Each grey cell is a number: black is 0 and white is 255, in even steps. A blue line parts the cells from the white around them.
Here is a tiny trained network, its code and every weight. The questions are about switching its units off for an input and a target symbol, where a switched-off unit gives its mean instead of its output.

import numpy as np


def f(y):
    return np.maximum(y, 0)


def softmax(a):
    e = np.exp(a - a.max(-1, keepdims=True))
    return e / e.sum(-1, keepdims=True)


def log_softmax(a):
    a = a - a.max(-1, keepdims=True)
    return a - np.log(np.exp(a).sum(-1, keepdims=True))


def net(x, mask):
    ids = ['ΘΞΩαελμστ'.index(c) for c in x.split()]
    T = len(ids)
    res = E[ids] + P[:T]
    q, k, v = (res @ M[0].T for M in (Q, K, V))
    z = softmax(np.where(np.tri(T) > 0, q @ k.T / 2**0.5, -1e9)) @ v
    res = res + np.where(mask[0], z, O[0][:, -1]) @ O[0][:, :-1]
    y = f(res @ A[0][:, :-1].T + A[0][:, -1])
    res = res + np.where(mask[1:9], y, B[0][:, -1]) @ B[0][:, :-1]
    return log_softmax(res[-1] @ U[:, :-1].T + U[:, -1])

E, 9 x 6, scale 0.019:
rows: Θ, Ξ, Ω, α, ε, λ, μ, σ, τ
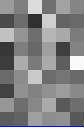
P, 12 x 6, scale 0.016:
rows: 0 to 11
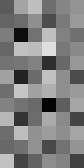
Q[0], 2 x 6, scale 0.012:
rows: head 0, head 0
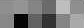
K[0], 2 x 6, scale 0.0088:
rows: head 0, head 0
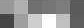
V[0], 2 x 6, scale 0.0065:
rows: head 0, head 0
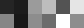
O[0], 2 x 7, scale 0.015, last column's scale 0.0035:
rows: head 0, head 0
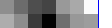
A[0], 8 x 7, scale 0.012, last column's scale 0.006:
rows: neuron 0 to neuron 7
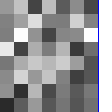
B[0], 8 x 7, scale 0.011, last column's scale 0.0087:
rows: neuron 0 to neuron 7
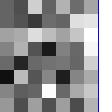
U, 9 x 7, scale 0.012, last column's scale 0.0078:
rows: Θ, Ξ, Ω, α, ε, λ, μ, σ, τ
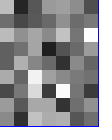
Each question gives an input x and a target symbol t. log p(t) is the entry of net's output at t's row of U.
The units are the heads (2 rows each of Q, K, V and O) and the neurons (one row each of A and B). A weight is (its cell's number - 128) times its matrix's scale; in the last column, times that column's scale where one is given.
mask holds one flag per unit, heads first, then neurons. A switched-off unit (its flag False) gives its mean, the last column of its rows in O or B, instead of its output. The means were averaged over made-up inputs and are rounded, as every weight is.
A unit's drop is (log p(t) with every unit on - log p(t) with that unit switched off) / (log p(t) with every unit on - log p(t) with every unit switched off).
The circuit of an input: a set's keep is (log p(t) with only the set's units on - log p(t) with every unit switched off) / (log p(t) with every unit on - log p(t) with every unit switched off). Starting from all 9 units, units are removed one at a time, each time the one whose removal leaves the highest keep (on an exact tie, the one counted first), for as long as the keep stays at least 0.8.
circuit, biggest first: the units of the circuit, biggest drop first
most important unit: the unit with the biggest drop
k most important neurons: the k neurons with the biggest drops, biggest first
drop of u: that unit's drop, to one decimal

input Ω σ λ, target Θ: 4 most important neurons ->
neuron 6; neuron 2; neuron 5; neuron 0
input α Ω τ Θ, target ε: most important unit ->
neuron 5
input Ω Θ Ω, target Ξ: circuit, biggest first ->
neuron 2; neuron 3
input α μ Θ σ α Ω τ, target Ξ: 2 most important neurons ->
neuron 2; neuron 4
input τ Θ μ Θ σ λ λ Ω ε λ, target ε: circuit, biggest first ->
neuron 5; head 0
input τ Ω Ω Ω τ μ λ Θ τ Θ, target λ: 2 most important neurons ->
neuron 2; neuron 3
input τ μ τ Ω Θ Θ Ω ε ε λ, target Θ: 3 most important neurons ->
neuron 1; neuron 4; neuron 3
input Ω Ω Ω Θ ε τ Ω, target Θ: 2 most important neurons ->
neuron 4; neuron 3
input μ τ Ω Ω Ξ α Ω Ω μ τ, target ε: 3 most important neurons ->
neuron 5; neuron 0; neuron 6
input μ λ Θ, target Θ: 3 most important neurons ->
neuron 6; neuron 5; neuron 2
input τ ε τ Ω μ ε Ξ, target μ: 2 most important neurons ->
neuron 0; neuron 6
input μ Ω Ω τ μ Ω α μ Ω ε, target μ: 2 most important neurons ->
neuron 0; neuron 2
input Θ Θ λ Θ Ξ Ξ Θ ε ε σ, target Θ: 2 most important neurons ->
neuron 2; neuron 3
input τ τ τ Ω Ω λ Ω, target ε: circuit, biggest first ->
neuron 5
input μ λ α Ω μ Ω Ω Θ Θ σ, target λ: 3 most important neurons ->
neuron 3; neuron 2; neuron 0
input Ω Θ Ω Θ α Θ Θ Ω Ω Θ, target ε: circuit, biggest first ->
head 0; neuron 5
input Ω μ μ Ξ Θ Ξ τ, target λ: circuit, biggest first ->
neuron 3; neuron 2
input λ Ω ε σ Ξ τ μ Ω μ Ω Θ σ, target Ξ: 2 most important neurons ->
neuron 3; neuron 2
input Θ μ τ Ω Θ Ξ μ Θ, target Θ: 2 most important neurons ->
neuron 1; neuron 6
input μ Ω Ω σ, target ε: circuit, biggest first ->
neuron 5
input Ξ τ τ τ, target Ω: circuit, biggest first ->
head 0; neuron 4; neuron 5; neuron 2
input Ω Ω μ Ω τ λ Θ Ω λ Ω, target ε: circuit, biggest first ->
neuron 5; head 0
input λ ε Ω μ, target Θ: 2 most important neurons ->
neuron 4; neuron 3
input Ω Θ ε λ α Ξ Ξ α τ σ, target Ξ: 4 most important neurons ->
neuron 2; neuron 4; neuron 5; neuron 6
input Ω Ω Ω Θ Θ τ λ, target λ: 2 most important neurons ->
neuron 2; neuron 3
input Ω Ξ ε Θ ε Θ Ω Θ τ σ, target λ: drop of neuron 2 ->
0.2
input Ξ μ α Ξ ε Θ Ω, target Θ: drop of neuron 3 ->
0.1
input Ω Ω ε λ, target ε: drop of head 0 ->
0.1
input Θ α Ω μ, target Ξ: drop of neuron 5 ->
0.1
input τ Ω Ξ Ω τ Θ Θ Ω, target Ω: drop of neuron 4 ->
0.1
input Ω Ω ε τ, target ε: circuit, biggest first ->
neuron 5
